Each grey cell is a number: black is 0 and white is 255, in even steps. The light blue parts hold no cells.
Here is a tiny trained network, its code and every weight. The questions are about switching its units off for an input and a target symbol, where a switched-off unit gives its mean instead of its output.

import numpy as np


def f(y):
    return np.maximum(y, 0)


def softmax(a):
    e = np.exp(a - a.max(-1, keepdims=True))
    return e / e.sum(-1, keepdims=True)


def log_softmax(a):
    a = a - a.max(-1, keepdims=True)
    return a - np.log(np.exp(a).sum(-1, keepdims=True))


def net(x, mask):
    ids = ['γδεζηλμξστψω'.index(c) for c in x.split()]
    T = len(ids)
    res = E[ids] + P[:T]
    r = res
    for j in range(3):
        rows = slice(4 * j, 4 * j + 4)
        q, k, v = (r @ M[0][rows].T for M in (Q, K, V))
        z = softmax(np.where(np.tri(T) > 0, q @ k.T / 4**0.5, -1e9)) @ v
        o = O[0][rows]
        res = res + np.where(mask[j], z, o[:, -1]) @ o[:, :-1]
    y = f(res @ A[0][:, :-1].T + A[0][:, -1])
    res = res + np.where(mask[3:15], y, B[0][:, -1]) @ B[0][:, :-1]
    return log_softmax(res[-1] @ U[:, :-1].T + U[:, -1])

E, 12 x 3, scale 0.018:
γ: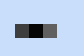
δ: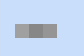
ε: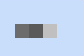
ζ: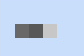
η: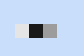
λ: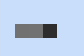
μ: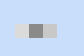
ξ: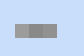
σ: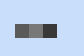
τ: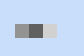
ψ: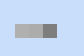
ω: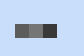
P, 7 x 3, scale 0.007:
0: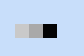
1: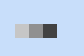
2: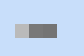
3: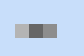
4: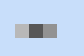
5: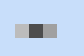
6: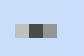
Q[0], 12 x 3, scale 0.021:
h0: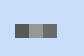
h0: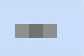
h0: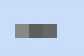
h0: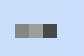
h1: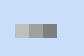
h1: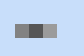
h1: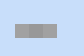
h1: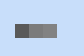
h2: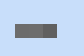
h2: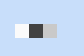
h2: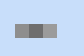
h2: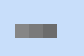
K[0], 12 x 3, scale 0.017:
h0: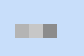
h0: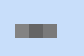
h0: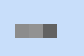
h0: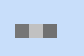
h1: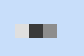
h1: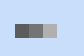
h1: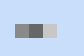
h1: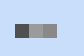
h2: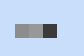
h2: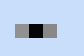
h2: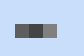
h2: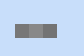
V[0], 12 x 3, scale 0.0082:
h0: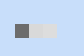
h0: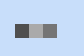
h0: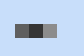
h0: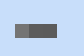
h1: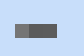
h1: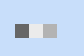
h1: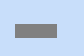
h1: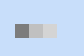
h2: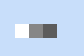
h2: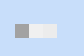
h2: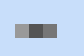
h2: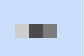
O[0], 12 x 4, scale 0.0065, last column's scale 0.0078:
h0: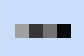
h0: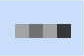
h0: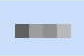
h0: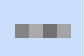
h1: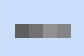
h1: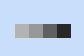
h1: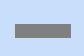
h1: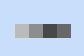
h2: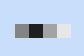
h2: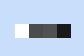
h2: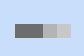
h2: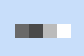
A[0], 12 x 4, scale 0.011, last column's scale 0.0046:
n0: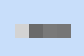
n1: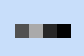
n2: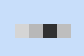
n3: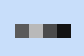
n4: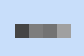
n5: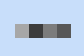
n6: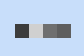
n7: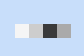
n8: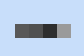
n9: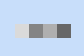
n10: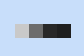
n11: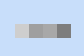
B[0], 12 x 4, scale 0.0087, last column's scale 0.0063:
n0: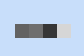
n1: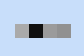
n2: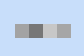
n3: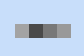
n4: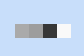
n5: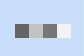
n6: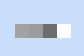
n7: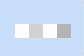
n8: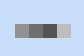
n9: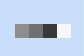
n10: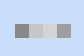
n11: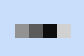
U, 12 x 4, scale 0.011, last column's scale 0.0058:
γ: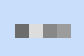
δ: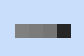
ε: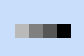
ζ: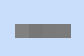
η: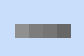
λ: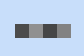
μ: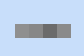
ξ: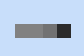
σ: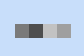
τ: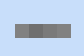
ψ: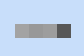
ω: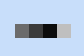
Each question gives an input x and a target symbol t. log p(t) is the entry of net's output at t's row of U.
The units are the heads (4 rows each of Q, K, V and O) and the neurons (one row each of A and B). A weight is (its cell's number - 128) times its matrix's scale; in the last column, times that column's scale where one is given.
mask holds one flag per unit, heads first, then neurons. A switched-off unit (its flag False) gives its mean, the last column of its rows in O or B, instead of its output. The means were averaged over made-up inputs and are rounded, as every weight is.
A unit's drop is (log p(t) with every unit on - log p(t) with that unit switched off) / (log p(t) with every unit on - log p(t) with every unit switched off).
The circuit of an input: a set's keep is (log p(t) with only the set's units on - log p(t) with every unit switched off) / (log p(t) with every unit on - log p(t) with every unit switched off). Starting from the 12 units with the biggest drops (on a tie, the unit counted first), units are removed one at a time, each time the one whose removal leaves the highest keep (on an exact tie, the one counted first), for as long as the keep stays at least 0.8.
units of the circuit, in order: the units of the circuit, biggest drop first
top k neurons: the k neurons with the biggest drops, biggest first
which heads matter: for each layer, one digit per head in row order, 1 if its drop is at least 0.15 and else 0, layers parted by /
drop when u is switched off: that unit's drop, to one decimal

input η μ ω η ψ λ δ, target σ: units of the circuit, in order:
h2, h1
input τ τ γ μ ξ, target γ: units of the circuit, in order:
h2
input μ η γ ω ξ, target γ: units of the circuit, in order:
h2, h0
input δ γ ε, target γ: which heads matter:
001
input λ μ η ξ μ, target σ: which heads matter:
011
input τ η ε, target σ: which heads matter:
001
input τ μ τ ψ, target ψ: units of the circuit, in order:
n7, h2, h1
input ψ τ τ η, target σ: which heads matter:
011
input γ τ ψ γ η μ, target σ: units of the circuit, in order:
h2, h1
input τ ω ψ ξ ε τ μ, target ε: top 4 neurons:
n7, n11, n9, n0
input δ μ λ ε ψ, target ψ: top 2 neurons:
n7, n2
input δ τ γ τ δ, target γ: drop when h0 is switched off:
0.1
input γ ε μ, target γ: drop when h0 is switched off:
0.2
